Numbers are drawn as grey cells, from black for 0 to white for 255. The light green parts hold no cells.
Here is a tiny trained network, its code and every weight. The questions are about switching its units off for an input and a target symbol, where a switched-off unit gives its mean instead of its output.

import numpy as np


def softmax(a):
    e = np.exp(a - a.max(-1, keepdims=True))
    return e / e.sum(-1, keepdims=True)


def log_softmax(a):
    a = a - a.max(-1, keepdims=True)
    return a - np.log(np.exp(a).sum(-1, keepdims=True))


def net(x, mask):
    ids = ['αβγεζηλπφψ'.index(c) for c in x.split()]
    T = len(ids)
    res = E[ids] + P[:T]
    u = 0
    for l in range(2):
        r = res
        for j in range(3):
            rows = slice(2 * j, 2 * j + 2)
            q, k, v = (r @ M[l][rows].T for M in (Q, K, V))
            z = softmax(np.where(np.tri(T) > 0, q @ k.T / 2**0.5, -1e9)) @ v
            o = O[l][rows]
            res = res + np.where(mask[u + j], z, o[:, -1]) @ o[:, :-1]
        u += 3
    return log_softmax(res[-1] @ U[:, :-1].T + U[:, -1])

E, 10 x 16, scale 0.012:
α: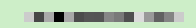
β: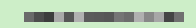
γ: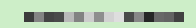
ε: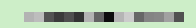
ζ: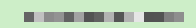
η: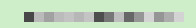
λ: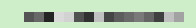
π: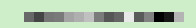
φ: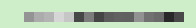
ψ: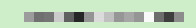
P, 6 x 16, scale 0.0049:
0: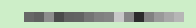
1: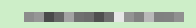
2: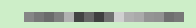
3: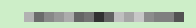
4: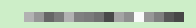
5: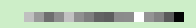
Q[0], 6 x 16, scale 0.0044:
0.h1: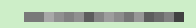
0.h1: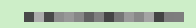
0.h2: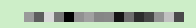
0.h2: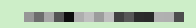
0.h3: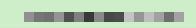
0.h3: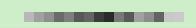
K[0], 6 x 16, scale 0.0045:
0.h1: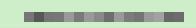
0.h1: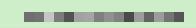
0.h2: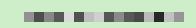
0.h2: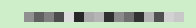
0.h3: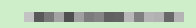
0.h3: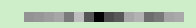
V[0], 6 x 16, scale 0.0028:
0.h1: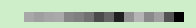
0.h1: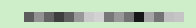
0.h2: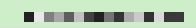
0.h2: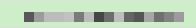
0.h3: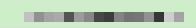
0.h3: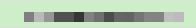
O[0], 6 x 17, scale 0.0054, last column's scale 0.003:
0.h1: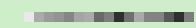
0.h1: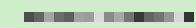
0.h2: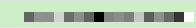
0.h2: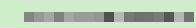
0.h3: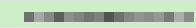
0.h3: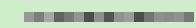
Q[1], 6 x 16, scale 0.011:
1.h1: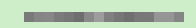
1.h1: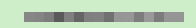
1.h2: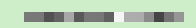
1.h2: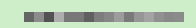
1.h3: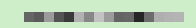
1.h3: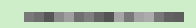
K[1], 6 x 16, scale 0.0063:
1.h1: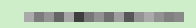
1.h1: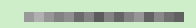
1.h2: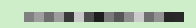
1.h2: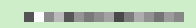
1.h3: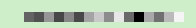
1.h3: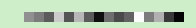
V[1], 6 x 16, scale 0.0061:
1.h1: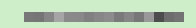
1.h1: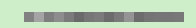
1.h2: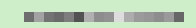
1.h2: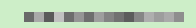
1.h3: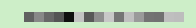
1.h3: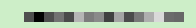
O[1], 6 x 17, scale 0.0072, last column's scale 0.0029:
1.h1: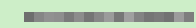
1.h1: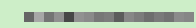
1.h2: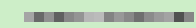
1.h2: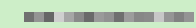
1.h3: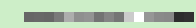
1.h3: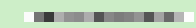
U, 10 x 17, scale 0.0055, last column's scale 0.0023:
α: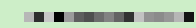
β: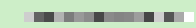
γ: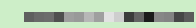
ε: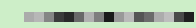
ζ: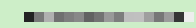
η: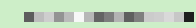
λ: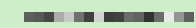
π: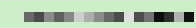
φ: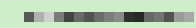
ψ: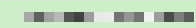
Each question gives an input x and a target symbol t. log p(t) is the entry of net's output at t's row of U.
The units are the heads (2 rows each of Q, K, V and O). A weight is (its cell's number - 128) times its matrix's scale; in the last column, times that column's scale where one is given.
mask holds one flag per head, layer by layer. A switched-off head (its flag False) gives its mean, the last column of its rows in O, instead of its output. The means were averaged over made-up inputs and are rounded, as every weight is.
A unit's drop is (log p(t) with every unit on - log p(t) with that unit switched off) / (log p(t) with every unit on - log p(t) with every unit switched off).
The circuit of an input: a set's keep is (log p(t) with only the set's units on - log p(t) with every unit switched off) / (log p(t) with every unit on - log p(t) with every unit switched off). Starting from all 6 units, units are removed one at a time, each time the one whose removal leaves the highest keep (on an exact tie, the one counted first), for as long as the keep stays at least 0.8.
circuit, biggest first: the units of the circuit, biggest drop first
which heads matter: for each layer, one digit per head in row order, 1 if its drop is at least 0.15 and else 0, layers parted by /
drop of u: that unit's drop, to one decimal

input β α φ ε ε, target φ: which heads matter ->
000 / 001
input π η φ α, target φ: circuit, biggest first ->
1.h3
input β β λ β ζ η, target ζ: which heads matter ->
010 / 001
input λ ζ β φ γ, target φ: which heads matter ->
100 / 001
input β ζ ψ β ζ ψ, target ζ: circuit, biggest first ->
1.h3, 0.h2
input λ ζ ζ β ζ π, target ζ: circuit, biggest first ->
1.h3, 0.h2
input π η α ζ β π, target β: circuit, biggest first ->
1.h3, 0.h2
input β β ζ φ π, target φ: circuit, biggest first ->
1.h3, 0.h1
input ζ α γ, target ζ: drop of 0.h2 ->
0.0
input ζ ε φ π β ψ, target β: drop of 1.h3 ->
0.8
